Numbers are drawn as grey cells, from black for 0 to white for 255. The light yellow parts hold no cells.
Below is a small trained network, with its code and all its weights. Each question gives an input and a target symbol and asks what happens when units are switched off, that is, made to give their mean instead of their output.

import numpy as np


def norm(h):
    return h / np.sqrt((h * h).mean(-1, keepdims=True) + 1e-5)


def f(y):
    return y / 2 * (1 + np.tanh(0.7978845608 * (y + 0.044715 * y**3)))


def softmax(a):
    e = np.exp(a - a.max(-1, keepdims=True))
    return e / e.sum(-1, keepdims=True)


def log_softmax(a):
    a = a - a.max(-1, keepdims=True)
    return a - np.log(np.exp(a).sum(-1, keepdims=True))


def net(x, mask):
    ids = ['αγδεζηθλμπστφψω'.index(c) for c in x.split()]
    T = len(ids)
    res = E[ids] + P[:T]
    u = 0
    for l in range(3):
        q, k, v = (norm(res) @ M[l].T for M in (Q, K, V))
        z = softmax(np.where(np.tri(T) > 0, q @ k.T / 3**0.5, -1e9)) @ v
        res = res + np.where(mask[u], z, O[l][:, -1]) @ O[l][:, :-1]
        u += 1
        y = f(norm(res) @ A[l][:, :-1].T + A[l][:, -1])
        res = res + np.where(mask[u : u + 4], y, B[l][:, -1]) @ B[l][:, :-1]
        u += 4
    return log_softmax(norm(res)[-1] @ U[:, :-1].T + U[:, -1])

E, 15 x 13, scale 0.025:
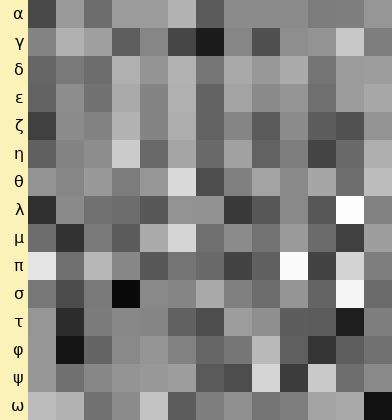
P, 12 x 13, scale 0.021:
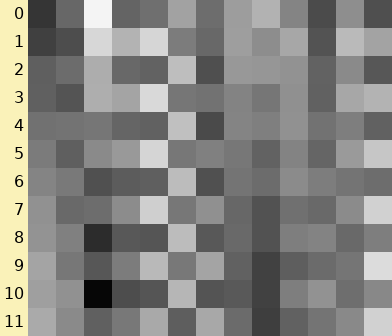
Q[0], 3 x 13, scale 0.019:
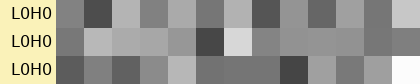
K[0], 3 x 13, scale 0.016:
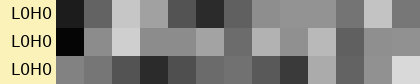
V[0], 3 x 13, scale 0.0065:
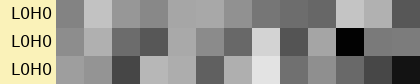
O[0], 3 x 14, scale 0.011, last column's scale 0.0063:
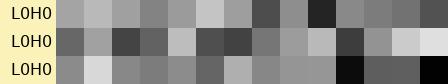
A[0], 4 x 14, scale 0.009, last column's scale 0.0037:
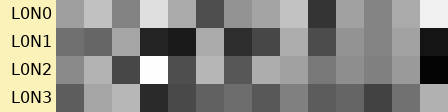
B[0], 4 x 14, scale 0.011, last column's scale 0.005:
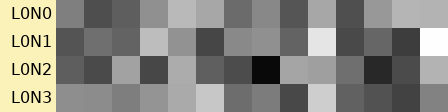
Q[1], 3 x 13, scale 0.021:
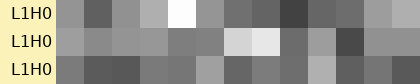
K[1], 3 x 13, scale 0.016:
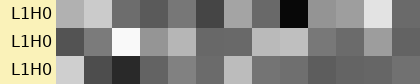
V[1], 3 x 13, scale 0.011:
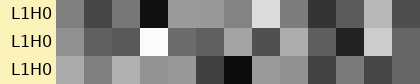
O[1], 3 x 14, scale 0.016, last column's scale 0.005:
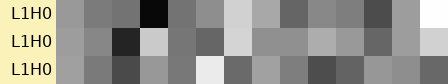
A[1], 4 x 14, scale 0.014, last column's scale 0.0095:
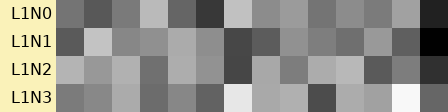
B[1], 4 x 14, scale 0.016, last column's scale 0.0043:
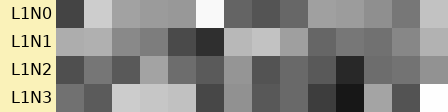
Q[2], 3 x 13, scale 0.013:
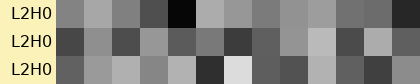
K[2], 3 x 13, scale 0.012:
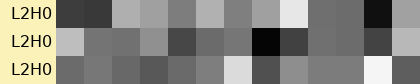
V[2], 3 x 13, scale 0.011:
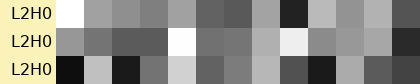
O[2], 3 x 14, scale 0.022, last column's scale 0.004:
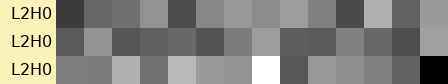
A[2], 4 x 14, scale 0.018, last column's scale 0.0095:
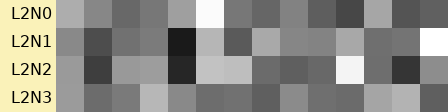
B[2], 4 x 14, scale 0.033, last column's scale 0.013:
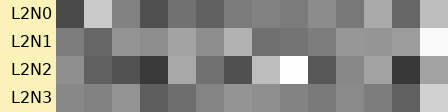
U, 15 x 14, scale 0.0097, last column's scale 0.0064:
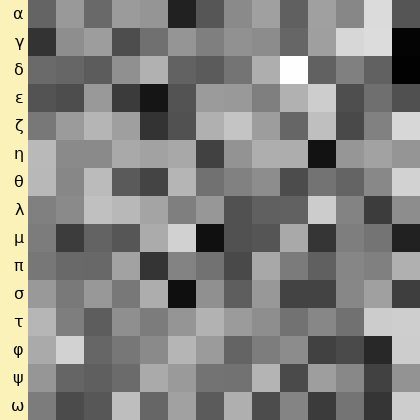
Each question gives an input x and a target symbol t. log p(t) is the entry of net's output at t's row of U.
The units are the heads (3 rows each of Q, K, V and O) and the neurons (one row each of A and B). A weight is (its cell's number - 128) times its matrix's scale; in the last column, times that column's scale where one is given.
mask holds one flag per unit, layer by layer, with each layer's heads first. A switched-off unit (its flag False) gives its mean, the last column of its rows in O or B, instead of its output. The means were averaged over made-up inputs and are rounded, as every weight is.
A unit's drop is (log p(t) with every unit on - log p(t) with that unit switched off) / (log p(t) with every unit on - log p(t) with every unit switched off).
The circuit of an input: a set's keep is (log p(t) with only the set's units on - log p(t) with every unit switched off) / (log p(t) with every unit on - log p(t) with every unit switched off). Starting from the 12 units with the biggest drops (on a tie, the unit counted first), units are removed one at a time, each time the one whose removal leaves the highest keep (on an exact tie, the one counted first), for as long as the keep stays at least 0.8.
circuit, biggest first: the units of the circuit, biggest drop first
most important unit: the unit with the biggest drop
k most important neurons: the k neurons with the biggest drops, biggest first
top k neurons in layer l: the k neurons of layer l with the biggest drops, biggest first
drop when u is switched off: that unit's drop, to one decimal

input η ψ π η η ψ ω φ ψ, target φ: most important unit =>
L0H0
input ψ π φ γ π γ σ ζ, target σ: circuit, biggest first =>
(L1H0; L1N3; L0N1)
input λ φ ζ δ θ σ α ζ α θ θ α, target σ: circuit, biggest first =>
(L1N3; L1H0)
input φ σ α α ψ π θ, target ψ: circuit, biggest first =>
(L0H0; L2N2)
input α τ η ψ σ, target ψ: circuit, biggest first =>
(L0H0; L2N2)
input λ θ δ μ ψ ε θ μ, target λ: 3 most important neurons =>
(L1N3; L0N1; L1N0)
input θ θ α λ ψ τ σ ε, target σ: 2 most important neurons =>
(L1N3; L0N1)
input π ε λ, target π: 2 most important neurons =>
(L0N1; L1N0)
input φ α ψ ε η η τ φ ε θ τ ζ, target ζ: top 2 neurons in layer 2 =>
(L2N3; L2N1)
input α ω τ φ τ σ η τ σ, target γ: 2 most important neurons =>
(L2N0; L2N1)
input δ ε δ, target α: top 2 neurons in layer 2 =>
(L2N3; L2N2)
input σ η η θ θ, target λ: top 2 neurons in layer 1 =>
(L1N1; L1N3)
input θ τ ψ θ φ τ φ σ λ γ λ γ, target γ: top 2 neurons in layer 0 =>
(L0N2; L0N1)
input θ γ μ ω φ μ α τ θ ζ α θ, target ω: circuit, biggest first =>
(L2H0)
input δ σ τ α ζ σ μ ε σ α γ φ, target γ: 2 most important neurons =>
(L2N0; L1N3)
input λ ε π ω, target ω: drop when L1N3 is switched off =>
0.0
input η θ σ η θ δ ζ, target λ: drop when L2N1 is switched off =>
0.1
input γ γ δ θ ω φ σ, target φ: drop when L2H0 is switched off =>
0.1
